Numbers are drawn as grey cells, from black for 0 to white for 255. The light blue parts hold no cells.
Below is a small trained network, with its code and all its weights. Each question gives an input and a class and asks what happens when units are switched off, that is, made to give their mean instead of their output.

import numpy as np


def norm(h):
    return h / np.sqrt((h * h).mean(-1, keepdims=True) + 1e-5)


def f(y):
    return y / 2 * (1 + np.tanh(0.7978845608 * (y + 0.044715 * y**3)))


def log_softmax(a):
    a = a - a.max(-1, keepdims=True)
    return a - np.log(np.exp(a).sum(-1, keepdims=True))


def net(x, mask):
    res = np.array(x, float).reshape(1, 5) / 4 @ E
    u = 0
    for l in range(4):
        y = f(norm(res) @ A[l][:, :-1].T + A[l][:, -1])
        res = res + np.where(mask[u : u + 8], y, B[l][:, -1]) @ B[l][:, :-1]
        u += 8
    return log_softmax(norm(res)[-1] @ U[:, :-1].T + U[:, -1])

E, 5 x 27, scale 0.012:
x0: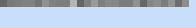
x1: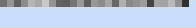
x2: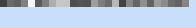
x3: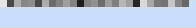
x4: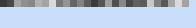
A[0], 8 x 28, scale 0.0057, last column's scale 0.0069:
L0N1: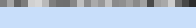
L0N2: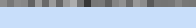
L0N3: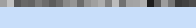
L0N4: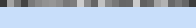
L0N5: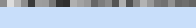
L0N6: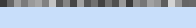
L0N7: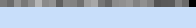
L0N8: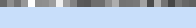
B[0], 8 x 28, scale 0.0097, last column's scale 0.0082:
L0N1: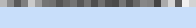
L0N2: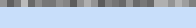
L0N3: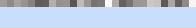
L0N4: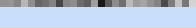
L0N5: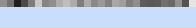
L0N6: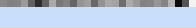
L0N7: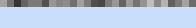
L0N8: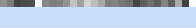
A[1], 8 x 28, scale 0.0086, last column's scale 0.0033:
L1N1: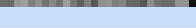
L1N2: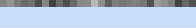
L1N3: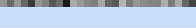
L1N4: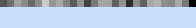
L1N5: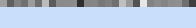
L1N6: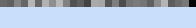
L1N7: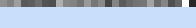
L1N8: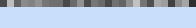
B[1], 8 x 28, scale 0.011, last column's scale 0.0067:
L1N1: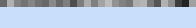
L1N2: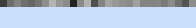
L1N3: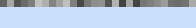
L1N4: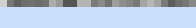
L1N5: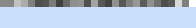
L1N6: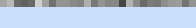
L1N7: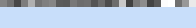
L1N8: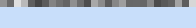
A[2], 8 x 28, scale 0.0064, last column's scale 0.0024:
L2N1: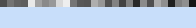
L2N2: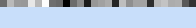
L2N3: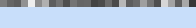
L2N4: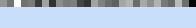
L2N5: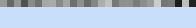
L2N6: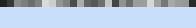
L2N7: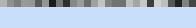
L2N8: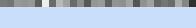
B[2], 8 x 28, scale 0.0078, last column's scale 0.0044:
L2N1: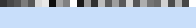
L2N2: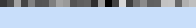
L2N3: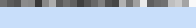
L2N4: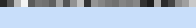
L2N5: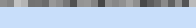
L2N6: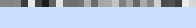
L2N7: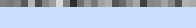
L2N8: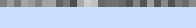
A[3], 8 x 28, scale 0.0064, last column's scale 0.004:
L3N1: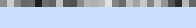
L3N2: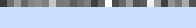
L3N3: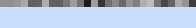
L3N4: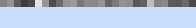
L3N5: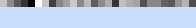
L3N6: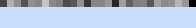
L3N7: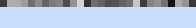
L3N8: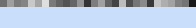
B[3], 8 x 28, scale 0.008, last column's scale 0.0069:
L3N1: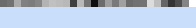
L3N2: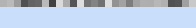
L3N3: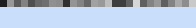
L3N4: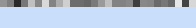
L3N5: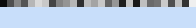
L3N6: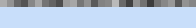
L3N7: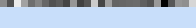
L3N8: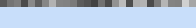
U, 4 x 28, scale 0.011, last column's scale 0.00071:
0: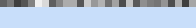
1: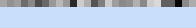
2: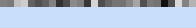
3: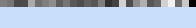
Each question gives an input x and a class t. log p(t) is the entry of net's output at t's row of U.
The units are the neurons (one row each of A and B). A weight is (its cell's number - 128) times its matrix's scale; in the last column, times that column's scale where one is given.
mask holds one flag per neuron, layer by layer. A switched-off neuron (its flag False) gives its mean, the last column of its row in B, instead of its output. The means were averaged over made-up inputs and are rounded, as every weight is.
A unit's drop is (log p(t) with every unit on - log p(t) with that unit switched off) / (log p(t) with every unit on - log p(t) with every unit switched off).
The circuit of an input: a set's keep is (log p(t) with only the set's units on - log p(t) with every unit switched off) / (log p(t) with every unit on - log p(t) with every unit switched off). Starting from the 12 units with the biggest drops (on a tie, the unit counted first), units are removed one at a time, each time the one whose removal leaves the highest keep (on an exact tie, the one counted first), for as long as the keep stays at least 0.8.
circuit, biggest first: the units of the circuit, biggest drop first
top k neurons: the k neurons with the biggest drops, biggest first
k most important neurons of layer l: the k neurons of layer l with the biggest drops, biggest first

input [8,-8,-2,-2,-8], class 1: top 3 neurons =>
(L0N3; L0N1; L3N1)
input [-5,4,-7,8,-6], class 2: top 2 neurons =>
(L1N5; L0N8)
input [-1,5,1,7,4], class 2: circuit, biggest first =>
(L1N5)
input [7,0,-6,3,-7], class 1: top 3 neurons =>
(L0N3; L0N8; L3N1)
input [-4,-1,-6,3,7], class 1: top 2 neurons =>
(L0N8; L0N6)
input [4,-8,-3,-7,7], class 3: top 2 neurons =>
(L1N7; L0N3)
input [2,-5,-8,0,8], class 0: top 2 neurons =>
(L0N5; L0N3)
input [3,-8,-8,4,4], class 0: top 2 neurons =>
(L0N5; L0N1)
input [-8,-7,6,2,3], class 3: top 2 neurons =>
(L1N7; L0N5)
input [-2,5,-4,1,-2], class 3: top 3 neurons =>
(L0N1; L0N8; L2N3)
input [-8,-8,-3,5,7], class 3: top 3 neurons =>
(L1N7; L0N3; L2N3)
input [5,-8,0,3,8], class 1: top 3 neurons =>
(L0N1; L2N6; L0N6)
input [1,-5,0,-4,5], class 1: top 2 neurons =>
(L0N1; L0N6)
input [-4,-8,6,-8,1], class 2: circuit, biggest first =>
(L3N7)
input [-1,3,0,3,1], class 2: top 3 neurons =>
(L1N5; L1N7; L0N3)
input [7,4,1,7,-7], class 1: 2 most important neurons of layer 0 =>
(L0N3; L0N4)
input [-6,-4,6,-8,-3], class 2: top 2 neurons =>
(L1N8; L0N4)
